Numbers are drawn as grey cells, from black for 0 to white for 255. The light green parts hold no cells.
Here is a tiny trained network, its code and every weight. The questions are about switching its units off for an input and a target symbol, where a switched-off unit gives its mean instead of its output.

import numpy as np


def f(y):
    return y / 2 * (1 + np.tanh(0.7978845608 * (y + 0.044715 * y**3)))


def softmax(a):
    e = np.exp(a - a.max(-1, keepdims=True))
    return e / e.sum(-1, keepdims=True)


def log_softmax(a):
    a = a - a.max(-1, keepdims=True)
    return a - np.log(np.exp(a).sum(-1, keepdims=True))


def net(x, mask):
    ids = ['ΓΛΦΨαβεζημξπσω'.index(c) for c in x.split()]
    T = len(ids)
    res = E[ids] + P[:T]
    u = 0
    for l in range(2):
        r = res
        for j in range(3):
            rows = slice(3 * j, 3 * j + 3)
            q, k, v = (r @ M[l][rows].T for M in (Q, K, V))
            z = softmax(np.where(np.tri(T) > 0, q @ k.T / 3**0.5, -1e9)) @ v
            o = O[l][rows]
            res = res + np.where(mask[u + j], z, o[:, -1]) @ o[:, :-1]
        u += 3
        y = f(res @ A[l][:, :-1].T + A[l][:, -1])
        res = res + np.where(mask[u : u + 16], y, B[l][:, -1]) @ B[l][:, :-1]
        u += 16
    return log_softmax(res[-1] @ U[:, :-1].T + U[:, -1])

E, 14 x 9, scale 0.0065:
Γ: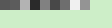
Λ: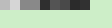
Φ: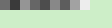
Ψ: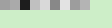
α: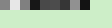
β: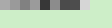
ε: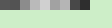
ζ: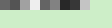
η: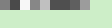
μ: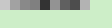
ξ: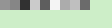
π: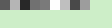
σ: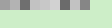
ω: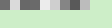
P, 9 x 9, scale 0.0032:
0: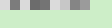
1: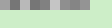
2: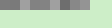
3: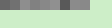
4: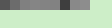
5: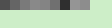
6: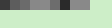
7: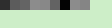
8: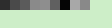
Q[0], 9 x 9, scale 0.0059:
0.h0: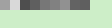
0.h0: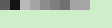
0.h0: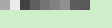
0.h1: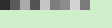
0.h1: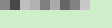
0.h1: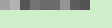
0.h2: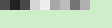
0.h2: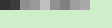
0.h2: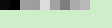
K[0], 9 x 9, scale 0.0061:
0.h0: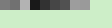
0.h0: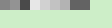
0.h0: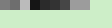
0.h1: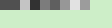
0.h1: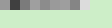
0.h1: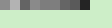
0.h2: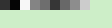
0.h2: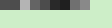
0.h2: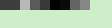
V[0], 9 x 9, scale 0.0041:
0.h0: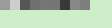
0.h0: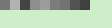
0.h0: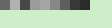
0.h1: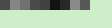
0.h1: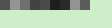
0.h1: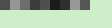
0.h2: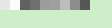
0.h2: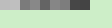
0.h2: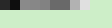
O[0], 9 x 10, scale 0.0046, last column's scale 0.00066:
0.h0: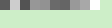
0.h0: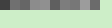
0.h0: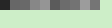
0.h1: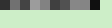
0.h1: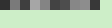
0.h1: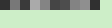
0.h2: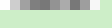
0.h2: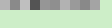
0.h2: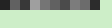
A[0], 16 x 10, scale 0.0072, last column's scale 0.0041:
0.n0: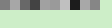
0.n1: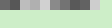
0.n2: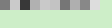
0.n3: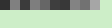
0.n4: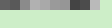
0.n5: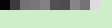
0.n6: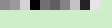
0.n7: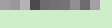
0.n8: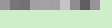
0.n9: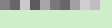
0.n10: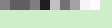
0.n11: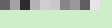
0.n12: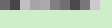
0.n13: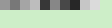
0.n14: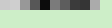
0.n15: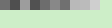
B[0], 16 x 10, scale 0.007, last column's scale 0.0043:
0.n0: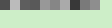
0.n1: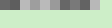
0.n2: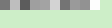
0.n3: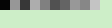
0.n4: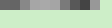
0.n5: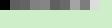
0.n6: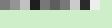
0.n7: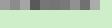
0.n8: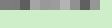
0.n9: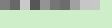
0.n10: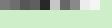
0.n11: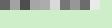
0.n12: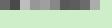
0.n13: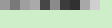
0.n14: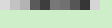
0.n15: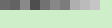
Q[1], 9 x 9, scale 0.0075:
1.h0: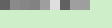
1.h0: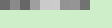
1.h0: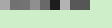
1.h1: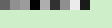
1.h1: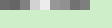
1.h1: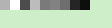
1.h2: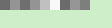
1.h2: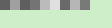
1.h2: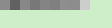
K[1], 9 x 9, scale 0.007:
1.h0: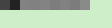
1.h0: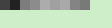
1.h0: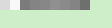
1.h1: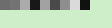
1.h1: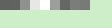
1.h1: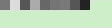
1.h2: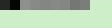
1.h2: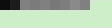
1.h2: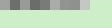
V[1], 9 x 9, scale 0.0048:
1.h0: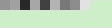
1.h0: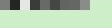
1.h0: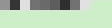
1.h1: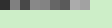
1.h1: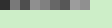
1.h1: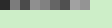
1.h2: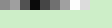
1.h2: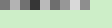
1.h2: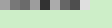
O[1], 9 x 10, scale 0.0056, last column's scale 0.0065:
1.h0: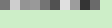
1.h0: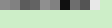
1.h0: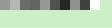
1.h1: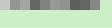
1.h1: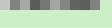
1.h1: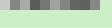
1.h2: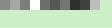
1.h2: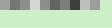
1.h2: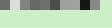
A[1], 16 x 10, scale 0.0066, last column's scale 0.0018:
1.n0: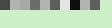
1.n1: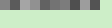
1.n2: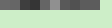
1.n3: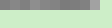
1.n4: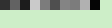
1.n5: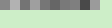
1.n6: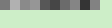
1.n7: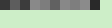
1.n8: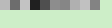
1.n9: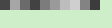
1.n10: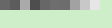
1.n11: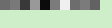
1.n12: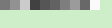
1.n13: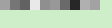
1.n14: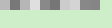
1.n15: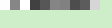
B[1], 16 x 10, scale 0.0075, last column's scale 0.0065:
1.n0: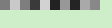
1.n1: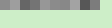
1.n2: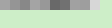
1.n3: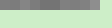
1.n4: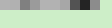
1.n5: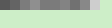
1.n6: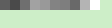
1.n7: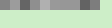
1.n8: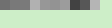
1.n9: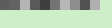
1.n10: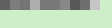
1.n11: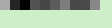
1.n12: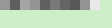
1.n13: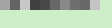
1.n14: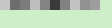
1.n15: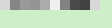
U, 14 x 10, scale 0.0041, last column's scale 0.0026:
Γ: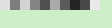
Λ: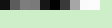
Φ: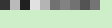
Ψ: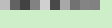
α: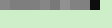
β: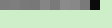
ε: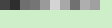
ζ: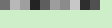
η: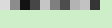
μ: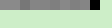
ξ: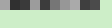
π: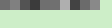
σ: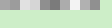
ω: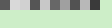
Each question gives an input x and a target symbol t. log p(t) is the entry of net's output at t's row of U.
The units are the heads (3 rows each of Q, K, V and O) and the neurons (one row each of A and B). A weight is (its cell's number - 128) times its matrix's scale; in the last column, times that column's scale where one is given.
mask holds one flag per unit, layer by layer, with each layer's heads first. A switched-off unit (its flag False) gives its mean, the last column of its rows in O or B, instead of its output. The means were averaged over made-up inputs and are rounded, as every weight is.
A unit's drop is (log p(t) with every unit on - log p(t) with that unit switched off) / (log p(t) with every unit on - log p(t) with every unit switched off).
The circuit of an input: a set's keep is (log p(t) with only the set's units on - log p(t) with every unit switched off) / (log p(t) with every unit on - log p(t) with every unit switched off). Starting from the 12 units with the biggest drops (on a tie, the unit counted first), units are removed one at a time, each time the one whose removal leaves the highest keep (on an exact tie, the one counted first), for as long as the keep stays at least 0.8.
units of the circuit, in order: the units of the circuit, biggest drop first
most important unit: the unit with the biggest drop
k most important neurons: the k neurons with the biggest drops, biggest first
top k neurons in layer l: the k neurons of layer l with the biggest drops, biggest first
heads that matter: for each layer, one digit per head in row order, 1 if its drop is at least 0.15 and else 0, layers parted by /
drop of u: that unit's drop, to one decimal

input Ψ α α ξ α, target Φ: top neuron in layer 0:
0.n3
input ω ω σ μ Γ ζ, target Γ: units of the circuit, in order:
1.h1, 0.n13, 1.n13
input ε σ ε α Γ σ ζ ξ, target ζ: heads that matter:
001 / 001
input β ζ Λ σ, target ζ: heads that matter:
000 / 001
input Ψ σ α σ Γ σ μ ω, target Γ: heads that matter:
000 / 001
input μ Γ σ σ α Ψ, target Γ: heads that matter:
000 / 001
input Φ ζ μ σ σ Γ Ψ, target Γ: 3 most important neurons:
1.n13, 0.n5, 0.n6
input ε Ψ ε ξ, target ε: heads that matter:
000 / 101
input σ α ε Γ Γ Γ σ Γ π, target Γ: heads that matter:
000 / 011
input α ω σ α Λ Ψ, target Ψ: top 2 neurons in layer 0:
0.n14, 0.n6
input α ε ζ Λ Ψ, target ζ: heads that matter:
001 / 001
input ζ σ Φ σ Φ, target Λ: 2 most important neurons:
0.n3, 0.n5
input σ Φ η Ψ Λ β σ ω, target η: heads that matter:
000 / 101
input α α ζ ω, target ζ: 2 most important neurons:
0.n13, 1.n9
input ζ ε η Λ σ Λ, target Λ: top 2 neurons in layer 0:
0.n3, 0.n14
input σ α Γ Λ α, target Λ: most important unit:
0.h1
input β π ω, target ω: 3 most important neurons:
1.n0, 0.n0, 0.n14
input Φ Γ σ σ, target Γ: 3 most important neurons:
1.n13, 0.n6, 0.n5
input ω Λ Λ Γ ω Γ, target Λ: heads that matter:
011 / 010
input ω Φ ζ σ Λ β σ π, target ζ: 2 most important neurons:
1.n9, 0.n13
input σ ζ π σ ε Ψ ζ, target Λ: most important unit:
0.n5
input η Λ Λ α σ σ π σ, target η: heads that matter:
001 / 101
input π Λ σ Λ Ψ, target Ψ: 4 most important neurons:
1.n11, 1.n0, 1.n14, 0.n14
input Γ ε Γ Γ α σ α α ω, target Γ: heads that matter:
000 / 011
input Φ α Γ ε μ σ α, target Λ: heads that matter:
000 / 000
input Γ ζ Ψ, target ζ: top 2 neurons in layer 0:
0.n13, 0.n12
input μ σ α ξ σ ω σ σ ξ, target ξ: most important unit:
1.h0
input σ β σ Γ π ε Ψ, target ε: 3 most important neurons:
0.n4, 0.n1, 0.n12
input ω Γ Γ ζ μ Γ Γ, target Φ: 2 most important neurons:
0.n3, 1.n4
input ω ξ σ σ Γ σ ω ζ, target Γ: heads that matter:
010 / 010
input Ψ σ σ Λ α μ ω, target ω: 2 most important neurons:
1.n0, 0.n0
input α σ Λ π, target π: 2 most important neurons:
1.n11, 1.n0
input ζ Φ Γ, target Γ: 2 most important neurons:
0.n6, 1.n15
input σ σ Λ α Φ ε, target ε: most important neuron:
0.n4
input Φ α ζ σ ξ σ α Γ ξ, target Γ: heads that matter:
000 / 011
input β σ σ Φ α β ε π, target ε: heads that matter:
000 / 101
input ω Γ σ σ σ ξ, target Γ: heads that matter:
000 / 001
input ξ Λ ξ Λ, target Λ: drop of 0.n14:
0.3
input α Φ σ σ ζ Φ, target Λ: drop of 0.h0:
0.0
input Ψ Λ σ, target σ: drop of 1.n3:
0.0
